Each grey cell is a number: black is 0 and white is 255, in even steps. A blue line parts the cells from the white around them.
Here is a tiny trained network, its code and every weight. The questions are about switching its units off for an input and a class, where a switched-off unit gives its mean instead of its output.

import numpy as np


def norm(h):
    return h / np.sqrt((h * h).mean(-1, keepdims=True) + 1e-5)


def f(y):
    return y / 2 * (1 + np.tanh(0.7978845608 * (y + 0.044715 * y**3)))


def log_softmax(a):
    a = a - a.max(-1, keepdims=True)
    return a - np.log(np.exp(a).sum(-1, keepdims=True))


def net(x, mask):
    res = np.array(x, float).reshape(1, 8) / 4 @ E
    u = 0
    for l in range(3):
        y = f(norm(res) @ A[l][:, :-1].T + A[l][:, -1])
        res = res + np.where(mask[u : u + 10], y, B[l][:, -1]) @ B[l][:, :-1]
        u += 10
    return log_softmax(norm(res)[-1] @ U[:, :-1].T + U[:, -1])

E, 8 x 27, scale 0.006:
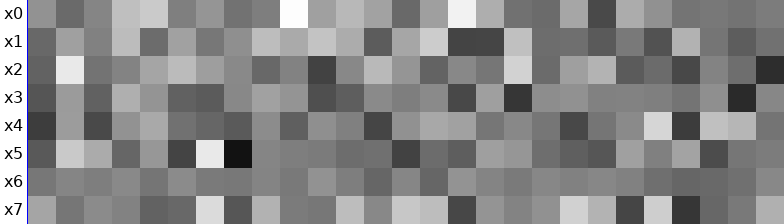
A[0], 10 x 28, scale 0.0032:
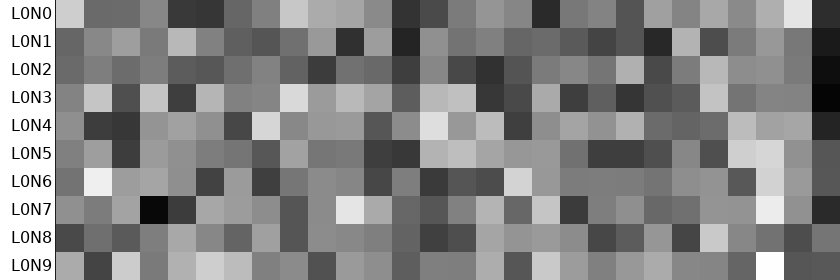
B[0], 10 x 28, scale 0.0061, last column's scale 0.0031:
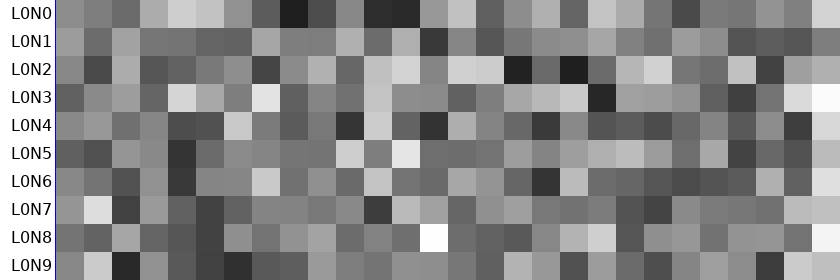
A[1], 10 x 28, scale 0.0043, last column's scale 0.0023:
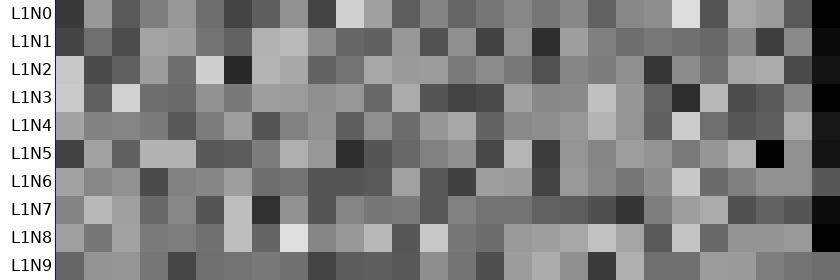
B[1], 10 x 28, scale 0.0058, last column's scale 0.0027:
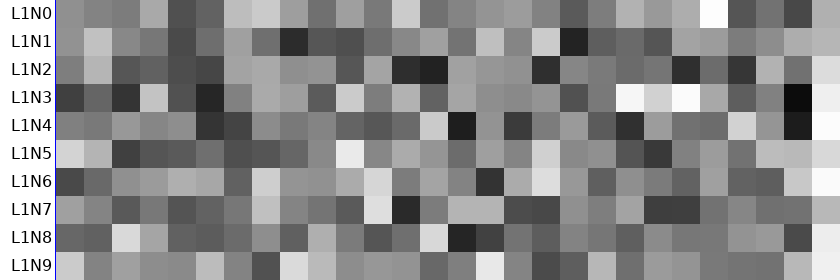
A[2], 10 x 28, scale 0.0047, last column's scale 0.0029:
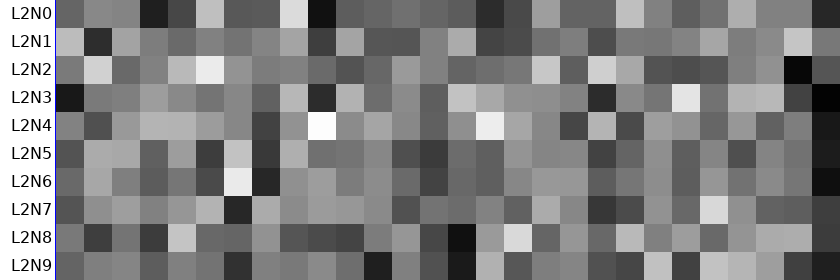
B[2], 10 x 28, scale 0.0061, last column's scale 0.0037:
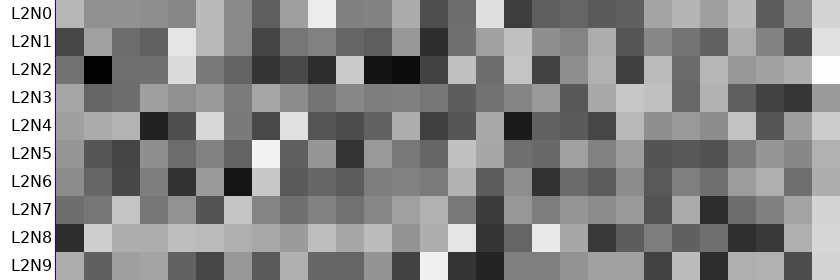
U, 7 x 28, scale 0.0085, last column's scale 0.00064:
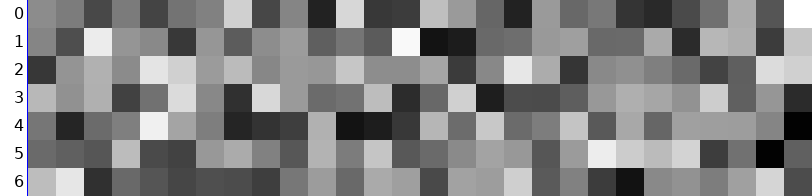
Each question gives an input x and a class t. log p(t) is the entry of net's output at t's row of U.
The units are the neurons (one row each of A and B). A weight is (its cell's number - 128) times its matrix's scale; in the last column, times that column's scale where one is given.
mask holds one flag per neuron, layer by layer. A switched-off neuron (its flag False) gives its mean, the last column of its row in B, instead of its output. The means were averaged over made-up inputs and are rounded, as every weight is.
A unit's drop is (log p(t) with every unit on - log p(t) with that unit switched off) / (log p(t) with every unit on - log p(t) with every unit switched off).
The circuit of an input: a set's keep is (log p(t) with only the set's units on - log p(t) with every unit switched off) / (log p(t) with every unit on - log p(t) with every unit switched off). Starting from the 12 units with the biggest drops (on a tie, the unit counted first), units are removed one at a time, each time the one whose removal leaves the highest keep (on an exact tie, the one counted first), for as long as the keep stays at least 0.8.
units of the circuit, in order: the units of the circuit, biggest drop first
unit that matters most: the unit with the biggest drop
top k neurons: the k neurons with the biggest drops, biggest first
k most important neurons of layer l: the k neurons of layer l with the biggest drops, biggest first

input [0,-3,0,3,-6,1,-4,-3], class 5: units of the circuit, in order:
[L1N3]
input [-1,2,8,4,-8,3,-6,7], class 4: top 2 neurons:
[L2N2 L0N8]
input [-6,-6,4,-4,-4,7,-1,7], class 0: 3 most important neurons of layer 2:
[L2N5 L2N6 L2N9]
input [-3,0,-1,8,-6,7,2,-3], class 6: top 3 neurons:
[L1N5 L1N1 L0N4]
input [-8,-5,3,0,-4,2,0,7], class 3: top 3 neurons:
[L2N0 L0N8 L0N2]
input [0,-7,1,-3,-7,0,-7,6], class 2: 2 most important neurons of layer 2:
[L2N8 L2N9]
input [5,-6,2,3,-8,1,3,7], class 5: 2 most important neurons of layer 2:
[L2N9 L2N7]
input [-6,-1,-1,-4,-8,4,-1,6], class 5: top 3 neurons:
[L1N3 L0N8 L2N9]
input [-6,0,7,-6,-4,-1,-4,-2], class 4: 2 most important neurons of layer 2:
[L2N2 L2N4]
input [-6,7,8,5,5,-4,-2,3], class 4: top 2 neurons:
[L2N2 L1N6]
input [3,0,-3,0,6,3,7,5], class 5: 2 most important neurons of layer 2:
[L2N3 L2N9]
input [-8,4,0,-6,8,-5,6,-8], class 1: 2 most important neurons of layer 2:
[L2N9 L2N7]
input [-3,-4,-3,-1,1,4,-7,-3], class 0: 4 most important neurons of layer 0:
[L0N3 L0N6 L0N2 L0N8]
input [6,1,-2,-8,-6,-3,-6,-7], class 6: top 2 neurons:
[L0N7 L0N9]
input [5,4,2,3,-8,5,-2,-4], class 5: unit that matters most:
L1N3
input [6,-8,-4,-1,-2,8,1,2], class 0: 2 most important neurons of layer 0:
[L0N3 L0N6]
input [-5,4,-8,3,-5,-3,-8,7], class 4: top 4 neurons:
[L2N1 L0N0 L0N8 L2N9]
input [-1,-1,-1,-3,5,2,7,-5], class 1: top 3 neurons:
[L2N9 L1N3 L0N8]
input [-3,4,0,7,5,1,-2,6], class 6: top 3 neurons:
[L1N5 L1N1 L0N8]
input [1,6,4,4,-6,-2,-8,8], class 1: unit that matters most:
L1N8
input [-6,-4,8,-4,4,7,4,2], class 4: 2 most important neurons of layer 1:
[L1N2 L1N9]
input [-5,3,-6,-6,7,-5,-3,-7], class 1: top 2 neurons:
[L2N9 L1N3]
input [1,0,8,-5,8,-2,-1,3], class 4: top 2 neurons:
[L2N2 L1N3]
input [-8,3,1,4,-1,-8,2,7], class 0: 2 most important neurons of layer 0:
[L0N4 L0N8]
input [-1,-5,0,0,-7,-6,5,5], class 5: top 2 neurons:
[L1N3 L0N6]
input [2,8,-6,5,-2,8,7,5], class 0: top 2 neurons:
[L2N5 L2N6]
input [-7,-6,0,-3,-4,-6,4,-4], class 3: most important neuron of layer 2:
[L2N0]
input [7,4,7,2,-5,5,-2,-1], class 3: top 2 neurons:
[L2N4 L0N0]
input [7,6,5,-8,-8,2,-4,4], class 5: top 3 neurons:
[L1N3 L1N9 L0N2]
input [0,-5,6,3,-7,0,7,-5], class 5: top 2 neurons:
[L1N3 L0N0]
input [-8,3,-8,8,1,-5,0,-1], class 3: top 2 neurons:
[L0N2 L2N0]
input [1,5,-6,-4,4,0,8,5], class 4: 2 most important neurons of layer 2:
[L2N1 L2N8]
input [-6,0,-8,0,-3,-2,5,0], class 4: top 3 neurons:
[L0N0 L2N1 L2N4]
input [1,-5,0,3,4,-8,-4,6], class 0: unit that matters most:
L1N2
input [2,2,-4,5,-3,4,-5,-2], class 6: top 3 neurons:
[L1N5 L2N2 L1N1]
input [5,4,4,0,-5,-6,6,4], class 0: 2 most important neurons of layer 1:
[L1N2 L1N9]
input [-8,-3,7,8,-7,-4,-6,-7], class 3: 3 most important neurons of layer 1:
[L1N4 L1N9 L1N8]
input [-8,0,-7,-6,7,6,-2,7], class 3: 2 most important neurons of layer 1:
[L1N3 L1N9]
